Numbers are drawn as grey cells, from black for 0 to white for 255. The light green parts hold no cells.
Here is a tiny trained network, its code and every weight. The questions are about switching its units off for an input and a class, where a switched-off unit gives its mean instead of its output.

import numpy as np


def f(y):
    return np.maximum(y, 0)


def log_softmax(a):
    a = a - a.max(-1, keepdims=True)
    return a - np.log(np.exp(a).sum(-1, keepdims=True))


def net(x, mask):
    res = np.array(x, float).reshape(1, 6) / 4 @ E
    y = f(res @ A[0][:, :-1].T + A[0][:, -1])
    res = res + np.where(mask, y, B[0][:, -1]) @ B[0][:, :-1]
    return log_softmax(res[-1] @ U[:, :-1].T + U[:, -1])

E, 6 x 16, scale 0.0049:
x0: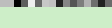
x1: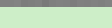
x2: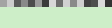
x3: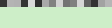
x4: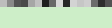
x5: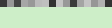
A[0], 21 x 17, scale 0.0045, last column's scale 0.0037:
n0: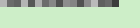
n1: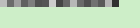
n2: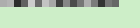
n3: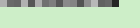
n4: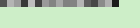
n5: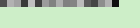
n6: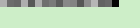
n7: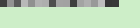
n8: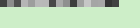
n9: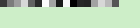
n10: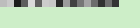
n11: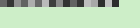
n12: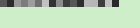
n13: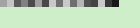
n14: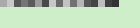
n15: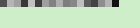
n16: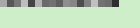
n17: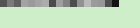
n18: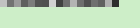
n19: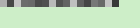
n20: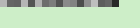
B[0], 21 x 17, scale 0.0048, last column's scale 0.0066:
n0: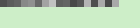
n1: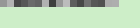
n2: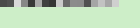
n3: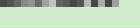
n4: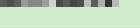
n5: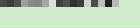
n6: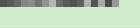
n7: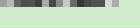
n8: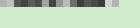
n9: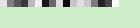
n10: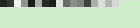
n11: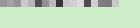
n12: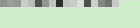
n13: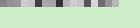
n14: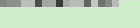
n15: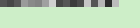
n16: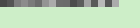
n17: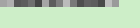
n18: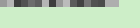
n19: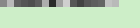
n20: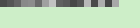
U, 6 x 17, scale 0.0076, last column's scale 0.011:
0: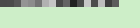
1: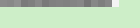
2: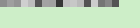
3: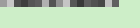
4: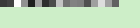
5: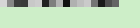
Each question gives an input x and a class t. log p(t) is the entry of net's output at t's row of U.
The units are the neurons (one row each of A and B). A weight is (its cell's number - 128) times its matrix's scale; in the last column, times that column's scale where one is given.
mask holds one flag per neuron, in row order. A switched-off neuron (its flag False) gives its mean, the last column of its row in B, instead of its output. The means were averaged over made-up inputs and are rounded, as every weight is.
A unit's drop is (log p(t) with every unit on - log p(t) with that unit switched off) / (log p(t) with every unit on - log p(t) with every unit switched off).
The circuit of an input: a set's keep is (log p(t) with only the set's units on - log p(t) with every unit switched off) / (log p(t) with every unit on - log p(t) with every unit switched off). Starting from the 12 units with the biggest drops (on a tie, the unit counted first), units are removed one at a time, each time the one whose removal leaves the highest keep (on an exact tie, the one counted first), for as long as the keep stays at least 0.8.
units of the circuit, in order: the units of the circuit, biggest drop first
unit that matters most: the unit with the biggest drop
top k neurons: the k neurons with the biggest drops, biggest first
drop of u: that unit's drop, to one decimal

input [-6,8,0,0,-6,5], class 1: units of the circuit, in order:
(n10 n9)
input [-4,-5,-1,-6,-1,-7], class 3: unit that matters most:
n19
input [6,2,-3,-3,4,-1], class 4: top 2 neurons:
(n10 n2)
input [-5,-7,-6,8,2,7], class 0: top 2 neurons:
(n5 n15)
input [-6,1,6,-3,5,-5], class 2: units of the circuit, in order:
(n13 n14)
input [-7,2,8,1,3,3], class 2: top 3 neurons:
(n13 n14 n10)
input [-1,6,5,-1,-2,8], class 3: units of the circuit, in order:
(n7 n8)
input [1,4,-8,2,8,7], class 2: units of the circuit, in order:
(n11 n12)
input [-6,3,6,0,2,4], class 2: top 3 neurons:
(n13 n10 n14)
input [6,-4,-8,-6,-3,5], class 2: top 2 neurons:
(n12 n11)
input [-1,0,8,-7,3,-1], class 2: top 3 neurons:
(n13 n14 n5)
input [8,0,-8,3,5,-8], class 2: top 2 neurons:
(n11 n12)
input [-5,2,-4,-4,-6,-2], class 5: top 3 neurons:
(n9 n10 n2)
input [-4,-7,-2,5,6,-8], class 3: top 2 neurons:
(n19 n9)
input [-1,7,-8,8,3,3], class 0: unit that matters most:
n5
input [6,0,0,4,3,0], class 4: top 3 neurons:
(n10 n2 n9)
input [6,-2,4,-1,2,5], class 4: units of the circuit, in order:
(n10 n2)
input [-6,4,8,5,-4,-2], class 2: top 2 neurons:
(n13 n14)
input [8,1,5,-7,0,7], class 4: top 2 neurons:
(n10 n2)
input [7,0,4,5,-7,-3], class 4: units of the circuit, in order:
(n10)
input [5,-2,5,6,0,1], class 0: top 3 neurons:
(n5 n15 n4)
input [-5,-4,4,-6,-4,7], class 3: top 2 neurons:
(n7 n8)
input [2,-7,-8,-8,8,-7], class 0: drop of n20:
0.2
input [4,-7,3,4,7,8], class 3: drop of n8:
0.2
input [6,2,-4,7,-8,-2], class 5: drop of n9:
1.4
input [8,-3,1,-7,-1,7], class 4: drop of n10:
0.8
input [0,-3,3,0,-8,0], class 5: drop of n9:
0.7
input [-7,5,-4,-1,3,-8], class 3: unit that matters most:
n19
